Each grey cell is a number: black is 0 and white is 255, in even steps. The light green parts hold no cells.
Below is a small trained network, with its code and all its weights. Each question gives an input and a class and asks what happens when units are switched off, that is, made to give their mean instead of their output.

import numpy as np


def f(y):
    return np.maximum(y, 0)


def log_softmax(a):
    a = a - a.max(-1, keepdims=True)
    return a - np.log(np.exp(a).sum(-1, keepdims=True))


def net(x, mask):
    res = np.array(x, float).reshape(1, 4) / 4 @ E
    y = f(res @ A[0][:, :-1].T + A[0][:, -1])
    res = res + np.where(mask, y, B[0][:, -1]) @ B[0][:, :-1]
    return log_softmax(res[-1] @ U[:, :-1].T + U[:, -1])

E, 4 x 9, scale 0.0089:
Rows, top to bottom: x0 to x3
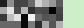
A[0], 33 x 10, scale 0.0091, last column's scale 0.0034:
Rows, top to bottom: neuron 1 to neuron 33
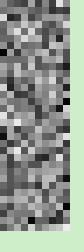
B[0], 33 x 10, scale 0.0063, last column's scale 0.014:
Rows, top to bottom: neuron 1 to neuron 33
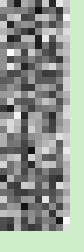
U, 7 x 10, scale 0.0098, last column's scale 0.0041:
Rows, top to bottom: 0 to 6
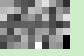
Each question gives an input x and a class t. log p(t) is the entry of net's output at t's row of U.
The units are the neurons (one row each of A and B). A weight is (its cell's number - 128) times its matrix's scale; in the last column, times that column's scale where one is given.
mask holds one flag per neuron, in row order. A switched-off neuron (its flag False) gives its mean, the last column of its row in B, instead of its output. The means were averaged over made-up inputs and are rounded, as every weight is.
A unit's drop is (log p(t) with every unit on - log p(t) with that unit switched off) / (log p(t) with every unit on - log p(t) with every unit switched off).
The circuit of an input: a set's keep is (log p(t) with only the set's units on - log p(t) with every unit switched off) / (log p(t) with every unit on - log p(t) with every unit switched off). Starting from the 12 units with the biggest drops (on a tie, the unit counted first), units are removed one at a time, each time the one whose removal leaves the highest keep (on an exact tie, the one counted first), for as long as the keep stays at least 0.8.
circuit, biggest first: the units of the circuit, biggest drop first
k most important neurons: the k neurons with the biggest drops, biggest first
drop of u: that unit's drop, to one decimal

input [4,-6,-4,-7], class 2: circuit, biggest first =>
neuron 6
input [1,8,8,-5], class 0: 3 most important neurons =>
neuron 5; neuron 22; neuron 10
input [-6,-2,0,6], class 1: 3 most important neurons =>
neuron 23; neuron 17; neuron 6
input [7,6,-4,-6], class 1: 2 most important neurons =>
neuron 19; neuron 8
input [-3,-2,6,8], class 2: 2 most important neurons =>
neuron 1; neuron 27
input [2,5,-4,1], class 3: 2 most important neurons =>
neuron 32; neuron 5
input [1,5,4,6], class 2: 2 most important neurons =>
neuron 1; neuron 27
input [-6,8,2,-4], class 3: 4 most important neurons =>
neuron 32; neuron 16; neuron 2; neuron 8
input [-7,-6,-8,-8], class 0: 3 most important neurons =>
neuron 3; neuron 13; neuron 21
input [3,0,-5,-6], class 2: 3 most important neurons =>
neuron 6; neuron 22; neuron 29
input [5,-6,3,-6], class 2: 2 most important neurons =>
neuron 6; neuron 32
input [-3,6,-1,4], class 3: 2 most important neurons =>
neuron 32; neuron 6
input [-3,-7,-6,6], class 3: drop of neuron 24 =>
-0.1
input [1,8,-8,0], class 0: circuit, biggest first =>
neuron 3
